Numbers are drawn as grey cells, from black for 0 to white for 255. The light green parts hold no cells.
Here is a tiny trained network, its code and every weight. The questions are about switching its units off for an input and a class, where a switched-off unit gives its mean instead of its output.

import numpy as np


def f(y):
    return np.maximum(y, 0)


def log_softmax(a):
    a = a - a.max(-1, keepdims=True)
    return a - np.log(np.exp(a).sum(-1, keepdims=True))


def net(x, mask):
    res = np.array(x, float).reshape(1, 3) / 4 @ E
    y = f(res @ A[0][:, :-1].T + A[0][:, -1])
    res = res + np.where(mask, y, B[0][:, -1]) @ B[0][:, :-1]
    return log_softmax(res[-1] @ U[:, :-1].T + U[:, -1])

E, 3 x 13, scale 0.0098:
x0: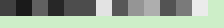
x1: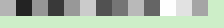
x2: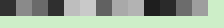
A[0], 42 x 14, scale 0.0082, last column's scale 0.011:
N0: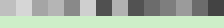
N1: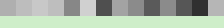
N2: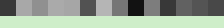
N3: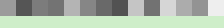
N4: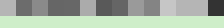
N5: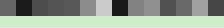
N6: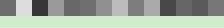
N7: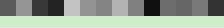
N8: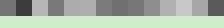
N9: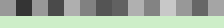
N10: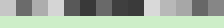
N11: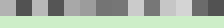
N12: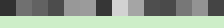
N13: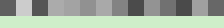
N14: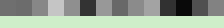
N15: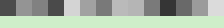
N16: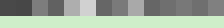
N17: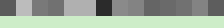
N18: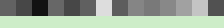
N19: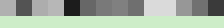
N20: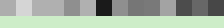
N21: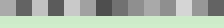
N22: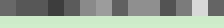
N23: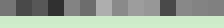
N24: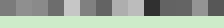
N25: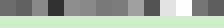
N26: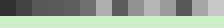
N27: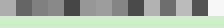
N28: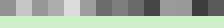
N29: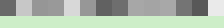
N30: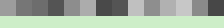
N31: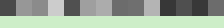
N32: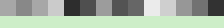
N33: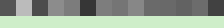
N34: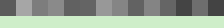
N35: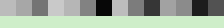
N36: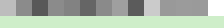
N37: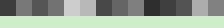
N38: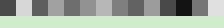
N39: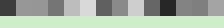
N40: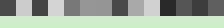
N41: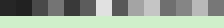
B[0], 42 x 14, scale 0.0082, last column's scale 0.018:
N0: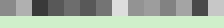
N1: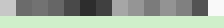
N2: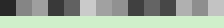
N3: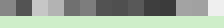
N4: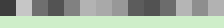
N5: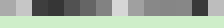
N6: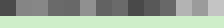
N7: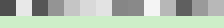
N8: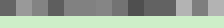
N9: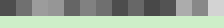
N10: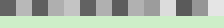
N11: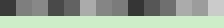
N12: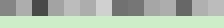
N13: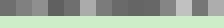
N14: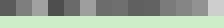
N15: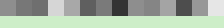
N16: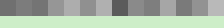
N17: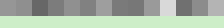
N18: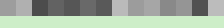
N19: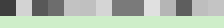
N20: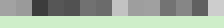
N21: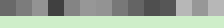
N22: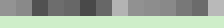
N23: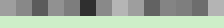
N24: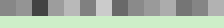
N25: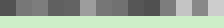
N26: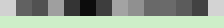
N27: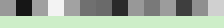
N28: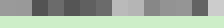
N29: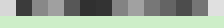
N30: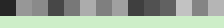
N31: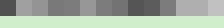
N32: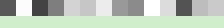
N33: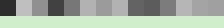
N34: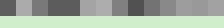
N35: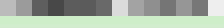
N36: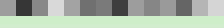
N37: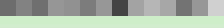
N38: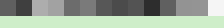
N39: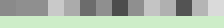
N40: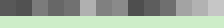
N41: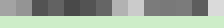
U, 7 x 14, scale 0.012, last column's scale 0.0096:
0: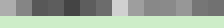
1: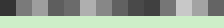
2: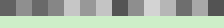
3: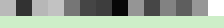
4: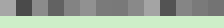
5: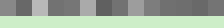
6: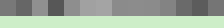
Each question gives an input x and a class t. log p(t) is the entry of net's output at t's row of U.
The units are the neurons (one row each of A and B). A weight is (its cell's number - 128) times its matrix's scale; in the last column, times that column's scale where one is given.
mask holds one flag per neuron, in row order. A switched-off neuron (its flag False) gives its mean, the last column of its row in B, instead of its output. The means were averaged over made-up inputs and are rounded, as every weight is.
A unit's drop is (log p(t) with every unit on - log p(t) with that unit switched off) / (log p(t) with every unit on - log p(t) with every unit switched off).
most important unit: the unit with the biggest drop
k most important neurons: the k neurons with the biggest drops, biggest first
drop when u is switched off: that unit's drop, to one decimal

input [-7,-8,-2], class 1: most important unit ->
N2
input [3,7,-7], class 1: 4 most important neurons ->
(N3; N11; N9; N25)
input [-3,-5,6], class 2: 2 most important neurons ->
(N39; N7)
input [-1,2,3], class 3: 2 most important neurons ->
(N32; N19)
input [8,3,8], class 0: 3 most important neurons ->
(N26; N5; N41)
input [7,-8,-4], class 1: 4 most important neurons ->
(N38; N2; N14; N31)
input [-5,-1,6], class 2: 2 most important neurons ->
(N7; N39)
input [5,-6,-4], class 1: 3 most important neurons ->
(N38; N2; N1)
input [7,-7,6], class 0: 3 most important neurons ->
(N41; N26; N5)
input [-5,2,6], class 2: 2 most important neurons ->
(N7; N39)
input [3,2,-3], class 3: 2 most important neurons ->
(N35; N0)
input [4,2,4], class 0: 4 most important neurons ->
(N26; N32; N10; N19)
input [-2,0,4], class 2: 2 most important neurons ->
(N26; N7)
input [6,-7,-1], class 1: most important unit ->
N38
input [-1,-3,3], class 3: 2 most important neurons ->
(N32; N19)
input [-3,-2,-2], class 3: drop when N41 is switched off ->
0.1
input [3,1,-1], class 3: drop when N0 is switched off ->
0.1
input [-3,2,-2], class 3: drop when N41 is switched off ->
0.1
